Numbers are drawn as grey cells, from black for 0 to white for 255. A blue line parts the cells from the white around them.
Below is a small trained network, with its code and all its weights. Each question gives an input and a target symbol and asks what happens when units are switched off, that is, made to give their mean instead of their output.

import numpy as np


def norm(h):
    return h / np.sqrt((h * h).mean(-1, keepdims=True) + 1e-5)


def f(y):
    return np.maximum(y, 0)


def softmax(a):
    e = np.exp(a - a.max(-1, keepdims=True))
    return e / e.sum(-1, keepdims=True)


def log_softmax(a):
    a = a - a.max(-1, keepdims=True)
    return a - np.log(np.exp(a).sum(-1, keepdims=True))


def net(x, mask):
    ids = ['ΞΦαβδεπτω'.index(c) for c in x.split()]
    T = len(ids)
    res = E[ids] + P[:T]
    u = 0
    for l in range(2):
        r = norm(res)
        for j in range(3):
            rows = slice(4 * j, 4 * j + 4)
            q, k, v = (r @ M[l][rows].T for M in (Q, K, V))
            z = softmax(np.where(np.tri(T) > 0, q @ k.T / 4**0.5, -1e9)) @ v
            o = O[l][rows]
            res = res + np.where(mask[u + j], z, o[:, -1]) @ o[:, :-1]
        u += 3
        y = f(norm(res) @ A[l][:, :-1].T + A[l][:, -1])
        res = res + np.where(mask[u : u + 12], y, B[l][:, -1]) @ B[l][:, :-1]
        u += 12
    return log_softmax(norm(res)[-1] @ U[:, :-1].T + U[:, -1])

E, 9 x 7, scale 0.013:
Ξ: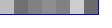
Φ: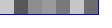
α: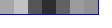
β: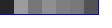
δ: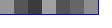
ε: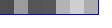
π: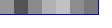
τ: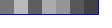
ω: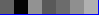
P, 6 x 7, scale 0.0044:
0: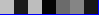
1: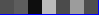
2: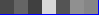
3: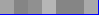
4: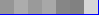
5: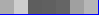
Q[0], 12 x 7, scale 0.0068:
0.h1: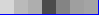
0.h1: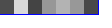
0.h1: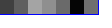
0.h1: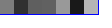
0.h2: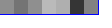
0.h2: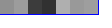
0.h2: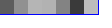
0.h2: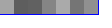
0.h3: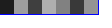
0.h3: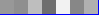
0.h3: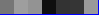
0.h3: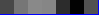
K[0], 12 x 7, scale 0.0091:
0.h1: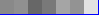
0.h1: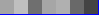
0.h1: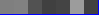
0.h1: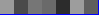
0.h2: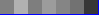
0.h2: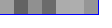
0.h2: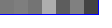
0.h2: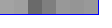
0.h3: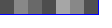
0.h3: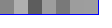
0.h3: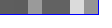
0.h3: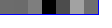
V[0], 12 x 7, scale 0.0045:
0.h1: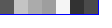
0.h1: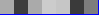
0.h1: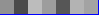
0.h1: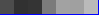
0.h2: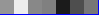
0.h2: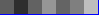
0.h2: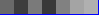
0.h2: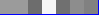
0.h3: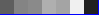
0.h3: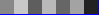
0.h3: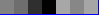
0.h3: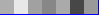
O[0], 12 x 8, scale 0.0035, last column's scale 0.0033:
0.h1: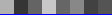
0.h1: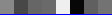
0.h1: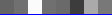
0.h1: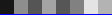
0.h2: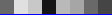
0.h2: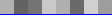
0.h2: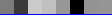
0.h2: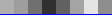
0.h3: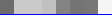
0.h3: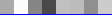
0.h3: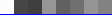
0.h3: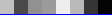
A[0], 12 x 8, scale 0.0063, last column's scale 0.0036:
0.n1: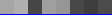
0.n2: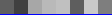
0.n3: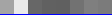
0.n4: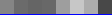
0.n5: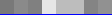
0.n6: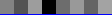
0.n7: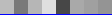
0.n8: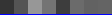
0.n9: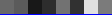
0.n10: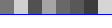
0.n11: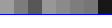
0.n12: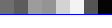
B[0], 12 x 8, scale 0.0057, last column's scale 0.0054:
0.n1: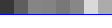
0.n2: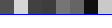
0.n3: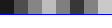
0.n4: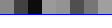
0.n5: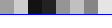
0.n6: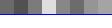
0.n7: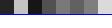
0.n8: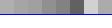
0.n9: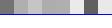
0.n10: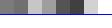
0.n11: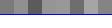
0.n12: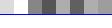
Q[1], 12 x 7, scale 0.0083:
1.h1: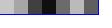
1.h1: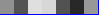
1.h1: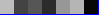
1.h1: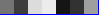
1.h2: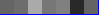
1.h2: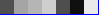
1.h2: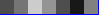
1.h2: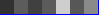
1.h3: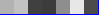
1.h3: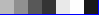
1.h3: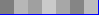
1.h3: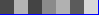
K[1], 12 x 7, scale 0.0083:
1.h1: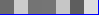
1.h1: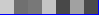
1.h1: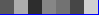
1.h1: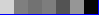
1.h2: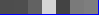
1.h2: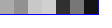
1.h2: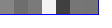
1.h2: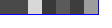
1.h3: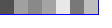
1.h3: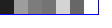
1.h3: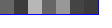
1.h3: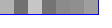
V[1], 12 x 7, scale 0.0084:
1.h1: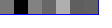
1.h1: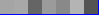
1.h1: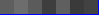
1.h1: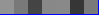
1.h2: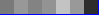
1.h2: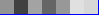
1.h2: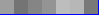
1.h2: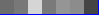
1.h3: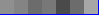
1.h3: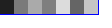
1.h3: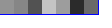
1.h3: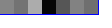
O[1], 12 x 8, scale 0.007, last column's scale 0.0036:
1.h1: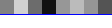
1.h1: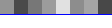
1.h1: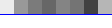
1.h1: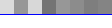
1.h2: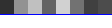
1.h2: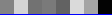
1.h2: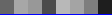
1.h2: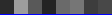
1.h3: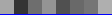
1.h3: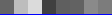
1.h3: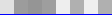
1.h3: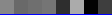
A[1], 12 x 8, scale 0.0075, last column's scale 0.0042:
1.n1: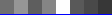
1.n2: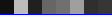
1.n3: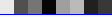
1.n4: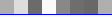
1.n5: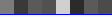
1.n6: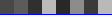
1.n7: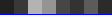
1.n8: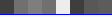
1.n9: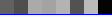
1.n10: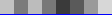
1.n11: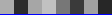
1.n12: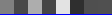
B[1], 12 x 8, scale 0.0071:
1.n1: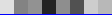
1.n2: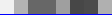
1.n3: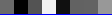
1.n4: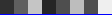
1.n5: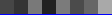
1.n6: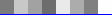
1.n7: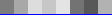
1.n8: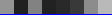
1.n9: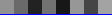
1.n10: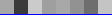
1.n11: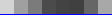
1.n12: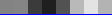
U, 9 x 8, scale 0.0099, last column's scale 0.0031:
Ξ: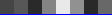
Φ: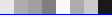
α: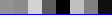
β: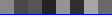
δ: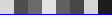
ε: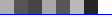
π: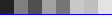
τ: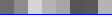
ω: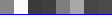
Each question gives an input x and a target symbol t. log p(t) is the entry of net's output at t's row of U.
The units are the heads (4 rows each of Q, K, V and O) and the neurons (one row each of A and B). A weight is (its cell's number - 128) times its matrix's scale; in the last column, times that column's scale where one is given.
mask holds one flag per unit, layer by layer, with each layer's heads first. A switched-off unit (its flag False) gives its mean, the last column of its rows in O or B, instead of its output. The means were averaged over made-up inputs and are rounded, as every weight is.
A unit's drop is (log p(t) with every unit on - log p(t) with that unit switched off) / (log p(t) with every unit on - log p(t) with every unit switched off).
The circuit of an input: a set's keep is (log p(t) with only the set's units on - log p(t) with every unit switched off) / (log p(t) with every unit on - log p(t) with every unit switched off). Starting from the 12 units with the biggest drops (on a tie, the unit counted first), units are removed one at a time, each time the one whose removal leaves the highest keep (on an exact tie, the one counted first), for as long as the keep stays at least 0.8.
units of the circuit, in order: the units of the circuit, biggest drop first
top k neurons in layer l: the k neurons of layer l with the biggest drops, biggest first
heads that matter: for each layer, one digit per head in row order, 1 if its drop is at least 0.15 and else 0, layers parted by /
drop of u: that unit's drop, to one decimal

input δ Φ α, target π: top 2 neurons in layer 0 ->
(0.n9; 0.n3)
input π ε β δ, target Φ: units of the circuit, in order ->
(1.h3)
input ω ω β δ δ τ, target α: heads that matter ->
010 / 100
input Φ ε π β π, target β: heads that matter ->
000 / 000
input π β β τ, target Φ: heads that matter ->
100 / 101
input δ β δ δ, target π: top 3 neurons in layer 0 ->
(0.n9; 0.n7; 0.n5)
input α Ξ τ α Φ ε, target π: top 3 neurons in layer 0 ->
(0.n2; 0.n7; 0.n9)
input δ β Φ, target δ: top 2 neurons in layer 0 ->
(0.n9; 0.n7)
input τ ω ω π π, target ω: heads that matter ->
000 / 000
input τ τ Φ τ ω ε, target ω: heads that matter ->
100 / 001
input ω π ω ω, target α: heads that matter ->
011 / 100
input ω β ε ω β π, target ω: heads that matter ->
100 / 000
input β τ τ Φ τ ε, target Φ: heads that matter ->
100 / 000
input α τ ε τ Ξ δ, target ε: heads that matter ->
001 / 001
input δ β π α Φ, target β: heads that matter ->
100 / 010
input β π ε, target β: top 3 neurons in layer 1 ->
(1.n8; 1.n1; 1.n6)
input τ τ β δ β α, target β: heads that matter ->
111 / 010
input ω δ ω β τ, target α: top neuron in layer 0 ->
(0.n10)
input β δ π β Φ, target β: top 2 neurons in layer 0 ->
(0.n7; 0.n2)
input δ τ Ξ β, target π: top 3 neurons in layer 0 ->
(0.n9; 0.n5; 0.n7)
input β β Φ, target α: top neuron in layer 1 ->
(1.n4)
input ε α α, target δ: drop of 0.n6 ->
0.0
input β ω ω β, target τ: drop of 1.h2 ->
0.1
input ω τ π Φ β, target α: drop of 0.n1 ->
0.4
